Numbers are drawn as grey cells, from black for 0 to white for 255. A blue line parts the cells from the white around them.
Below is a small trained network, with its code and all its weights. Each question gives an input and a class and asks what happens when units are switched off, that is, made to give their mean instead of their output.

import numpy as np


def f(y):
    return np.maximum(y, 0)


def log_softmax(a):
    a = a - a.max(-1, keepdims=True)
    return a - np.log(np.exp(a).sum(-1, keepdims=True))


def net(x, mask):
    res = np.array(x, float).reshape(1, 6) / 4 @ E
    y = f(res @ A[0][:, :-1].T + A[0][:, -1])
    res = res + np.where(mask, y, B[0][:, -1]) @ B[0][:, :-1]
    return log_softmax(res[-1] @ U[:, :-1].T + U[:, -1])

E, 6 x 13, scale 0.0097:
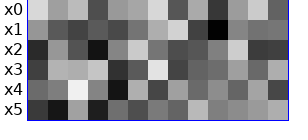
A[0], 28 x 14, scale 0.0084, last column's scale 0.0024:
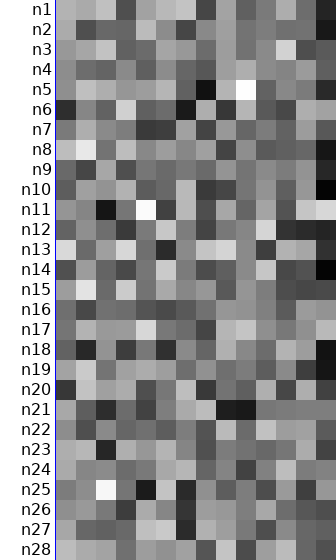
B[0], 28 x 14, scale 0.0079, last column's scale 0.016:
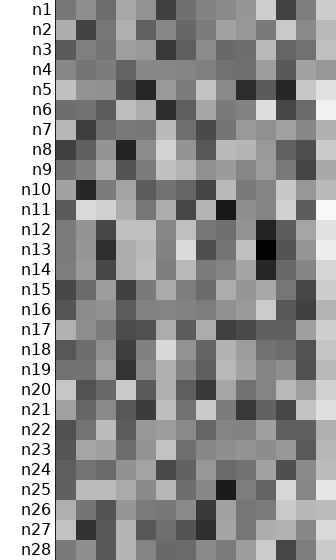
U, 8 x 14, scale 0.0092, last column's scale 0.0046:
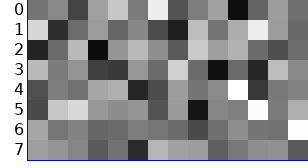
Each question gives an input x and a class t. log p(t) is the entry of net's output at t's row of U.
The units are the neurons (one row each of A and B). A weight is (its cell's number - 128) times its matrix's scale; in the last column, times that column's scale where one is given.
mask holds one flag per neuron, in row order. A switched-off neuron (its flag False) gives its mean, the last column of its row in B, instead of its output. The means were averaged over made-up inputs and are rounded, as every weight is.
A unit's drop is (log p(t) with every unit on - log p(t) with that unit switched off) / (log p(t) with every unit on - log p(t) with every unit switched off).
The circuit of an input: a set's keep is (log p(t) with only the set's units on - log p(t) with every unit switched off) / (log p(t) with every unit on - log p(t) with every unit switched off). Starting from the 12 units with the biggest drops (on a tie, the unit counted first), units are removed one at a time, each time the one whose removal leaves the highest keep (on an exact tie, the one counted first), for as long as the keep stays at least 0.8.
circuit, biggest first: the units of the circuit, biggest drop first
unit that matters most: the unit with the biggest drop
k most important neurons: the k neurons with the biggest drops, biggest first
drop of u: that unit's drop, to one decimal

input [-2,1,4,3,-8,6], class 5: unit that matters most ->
n11
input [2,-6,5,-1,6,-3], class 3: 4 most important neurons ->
n5; n11; n13; n17
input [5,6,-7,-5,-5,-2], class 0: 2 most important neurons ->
n13; n5
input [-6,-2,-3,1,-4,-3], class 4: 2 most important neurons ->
n6; n25
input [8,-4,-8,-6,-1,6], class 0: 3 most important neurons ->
n13; n6; n18
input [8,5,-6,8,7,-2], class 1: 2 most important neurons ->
n20; n10
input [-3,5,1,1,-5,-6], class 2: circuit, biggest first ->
n8; n15
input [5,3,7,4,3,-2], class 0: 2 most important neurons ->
n12; n14
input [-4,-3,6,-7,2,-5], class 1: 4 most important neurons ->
n27; n13; n26; n2
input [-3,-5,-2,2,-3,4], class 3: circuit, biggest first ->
n17; n5
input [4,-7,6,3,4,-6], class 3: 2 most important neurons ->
n5; n13
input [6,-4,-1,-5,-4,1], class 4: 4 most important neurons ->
n1; n28; n20; n10
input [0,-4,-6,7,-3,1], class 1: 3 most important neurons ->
n20; n10; n12
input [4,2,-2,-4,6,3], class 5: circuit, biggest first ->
n25
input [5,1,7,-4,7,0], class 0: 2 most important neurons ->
n12; n11
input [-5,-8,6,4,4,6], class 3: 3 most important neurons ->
n5; n13; n17
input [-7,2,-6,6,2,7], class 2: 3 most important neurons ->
n18; n16; n12
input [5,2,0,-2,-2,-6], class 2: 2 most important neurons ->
n8; n6
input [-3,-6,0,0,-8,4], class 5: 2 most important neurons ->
n11; n21
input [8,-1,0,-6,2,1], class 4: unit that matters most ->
n1
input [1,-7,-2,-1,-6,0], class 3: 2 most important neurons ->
n5; n17
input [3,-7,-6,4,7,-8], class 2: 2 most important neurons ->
n8; n15
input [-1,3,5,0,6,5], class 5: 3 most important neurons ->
n25; n13; n8
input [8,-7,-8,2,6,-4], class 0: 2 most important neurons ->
n13; n6
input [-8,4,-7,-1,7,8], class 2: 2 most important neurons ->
n18; n16
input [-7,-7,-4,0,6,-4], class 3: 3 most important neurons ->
n5; n17; n11
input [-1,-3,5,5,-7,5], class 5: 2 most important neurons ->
n11; n13
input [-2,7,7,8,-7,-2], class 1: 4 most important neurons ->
n20; n10; n13; n7
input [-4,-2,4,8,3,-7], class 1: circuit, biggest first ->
n20
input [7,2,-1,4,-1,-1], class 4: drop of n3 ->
0.0
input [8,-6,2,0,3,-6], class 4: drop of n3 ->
0.5
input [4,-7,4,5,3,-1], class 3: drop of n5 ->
1.0
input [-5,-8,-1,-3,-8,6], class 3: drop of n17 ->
0.6
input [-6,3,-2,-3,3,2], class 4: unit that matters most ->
n6
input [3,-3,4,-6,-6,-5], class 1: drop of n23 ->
-0.1
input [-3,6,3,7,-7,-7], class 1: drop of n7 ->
0.1
